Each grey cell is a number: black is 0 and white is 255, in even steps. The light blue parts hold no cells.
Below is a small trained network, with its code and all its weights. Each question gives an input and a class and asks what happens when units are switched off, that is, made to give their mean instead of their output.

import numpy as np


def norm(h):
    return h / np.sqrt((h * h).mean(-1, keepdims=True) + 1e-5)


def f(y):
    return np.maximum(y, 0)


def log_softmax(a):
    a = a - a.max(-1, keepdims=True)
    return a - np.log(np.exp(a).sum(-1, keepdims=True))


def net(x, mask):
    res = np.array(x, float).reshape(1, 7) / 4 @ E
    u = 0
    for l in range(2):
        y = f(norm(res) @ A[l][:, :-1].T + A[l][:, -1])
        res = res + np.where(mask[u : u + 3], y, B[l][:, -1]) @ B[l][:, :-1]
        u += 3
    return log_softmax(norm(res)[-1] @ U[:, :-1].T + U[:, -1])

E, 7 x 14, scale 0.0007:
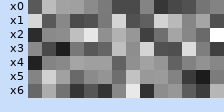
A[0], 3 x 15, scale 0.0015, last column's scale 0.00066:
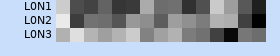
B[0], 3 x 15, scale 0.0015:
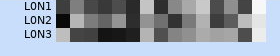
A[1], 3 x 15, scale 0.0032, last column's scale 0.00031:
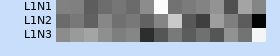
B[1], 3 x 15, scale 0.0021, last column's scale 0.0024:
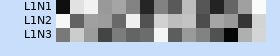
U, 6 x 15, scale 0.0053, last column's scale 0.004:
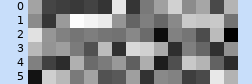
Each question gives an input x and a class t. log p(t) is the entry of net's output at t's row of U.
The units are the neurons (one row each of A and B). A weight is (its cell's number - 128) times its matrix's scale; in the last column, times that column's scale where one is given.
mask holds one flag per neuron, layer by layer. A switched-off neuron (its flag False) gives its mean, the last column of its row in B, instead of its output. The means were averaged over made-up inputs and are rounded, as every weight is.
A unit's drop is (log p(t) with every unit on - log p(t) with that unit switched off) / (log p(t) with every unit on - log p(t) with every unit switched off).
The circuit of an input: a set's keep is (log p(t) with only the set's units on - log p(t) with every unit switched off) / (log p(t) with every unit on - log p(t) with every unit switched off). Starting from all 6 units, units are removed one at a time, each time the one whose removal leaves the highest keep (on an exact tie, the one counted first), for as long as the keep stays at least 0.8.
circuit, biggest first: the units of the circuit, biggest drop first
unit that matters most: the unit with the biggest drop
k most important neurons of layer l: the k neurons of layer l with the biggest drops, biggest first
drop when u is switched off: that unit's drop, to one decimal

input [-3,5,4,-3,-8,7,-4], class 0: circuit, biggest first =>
[L1N1 L0N3]
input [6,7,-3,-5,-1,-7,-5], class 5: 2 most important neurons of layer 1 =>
[L1N3 L1N2]
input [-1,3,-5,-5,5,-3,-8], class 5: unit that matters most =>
L0N2
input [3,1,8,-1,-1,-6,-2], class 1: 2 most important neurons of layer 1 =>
[L1N1 L1N3]
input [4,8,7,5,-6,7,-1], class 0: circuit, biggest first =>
[L0N3 L1N3]
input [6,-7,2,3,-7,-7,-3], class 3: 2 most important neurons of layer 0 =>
[L0N2 L0N3]
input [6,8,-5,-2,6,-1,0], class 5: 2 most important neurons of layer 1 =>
[L1N3 L1N2]
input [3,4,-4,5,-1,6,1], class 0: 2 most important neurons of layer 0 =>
[L0N1 L0N2]
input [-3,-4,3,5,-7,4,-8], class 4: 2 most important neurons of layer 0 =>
[L0N2 L0N1]
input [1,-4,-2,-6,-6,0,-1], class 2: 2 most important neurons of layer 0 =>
[L0N3 L0N2]
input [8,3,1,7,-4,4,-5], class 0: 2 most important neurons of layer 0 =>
[L0N1 L0N2]
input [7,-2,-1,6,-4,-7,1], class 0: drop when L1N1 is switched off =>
0.1
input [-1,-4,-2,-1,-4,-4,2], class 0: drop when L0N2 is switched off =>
0.0
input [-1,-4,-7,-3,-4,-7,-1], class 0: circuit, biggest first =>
[L0N1]
